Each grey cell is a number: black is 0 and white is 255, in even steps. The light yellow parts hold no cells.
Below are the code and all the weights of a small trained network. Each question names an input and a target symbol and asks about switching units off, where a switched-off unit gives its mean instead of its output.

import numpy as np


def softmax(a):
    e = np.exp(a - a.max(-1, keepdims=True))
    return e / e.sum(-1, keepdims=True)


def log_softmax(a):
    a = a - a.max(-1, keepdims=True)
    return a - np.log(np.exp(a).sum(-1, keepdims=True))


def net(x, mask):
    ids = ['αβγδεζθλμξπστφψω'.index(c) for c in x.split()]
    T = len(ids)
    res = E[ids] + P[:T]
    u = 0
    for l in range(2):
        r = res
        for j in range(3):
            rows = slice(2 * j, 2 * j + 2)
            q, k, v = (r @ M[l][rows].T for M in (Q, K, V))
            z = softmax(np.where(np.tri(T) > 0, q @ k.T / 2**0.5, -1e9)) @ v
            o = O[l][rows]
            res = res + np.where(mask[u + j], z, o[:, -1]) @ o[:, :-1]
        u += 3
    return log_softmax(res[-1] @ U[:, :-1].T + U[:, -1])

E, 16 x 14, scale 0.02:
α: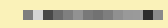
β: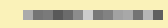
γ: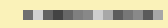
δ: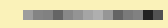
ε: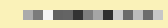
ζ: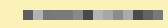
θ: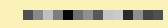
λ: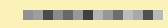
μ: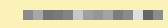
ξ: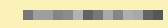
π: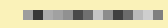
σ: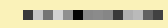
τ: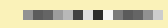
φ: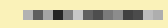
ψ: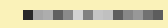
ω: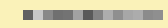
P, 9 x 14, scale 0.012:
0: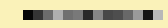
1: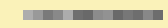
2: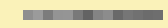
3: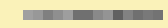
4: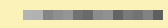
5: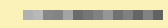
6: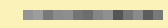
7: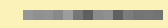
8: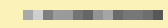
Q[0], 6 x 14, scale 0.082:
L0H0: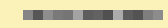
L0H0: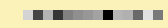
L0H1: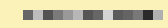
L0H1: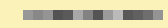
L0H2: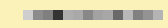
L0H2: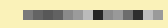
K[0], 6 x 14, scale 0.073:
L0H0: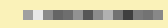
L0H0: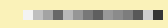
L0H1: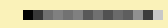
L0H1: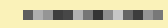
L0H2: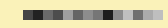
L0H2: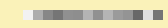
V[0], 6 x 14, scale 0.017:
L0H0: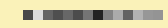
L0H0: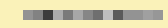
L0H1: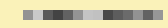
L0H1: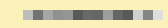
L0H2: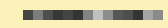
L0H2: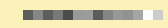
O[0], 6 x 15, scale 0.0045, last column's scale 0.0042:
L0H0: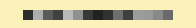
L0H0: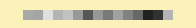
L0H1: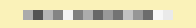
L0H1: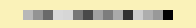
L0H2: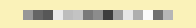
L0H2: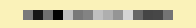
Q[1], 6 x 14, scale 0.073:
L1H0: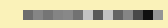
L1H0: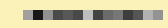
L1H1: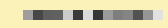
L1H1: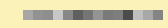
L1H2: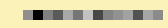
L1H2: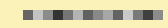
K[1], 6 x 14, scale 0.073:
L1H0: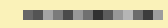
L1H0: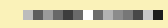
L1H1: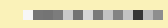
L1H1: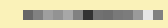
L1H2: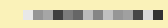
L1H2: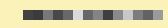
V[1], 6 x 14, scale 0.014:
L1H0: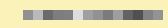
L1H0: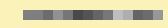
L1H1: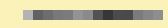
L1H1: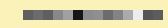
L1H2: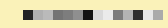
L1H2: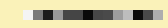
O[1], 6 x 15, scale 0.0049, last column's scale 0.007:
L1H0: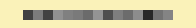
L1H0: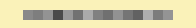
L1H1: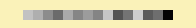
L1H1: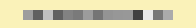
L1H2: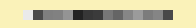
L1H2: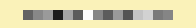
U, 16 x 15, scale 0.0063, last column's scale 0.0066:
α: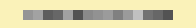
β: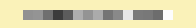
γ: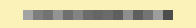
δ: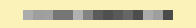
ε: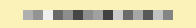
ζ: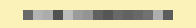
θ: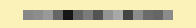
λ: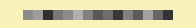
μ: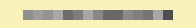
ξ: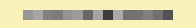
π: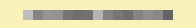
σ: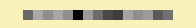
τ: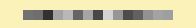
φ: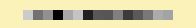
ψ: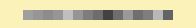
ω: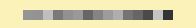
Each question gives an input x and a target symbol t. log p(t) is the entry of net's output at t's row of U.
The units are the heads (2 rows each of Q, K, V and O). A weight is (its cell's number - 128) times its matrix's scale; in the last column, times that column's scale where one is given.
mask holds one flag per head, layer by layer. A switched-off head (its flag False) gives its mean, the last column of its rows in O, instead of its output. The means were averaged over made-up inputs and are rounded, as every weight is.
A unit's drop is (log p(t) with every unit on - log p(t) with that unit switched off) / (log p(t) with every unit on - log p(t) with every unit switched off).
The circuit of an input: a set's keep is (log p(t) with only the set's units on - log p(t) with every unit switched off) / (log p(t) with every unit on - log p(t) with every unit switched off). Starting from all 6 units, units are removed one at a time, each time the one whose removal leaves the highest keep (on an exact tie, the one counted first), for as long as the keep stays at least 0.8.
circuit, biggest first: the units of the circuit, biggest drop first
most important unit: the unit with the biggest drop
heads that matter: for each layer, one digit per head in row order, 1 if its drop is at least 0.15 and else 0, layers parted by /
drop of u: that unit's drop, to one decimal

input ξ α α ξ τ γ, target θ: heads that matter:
011 / 000
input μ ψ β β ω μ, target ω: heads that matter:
011 / 001
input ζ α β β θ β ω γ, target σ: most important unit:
L1H2
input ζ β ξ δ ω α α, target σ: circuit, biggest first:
L1H2, L0H2
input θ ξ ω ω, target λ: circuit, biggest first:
L0H0, L0H2, L0H1
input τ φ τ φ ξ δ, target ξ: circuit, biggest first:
L0H1, L0H0
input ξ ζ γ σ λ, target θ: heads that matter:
011 / 000
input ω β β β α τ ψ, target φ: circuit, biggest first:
L1H2, L0H0
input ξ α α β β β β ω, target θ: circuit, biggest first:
L0H2, L0H1
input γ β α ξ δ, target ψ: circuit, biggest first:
L0H2, L0H1
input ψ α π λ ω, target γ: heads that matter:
000 / 001
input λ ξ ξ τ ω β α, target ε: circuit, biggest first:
L1H2, L0H0
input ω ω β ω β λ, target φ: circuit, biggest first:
L0H0, L1H2
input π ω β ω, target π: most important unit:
L0H1
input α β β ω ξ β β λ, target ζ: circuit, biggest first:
L1H2, L0H0, L0H2
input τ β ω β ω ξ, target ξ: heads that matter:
010 / 000
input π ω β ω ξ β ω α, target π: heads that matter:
110 / 000
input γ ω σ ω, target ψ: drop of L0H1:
0.3
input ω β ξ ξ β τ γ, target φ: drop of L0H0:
0.2
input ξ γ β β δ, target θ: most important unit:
L0H2
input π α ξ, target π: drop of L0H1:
0.3
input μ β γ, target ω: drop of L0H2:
0.2
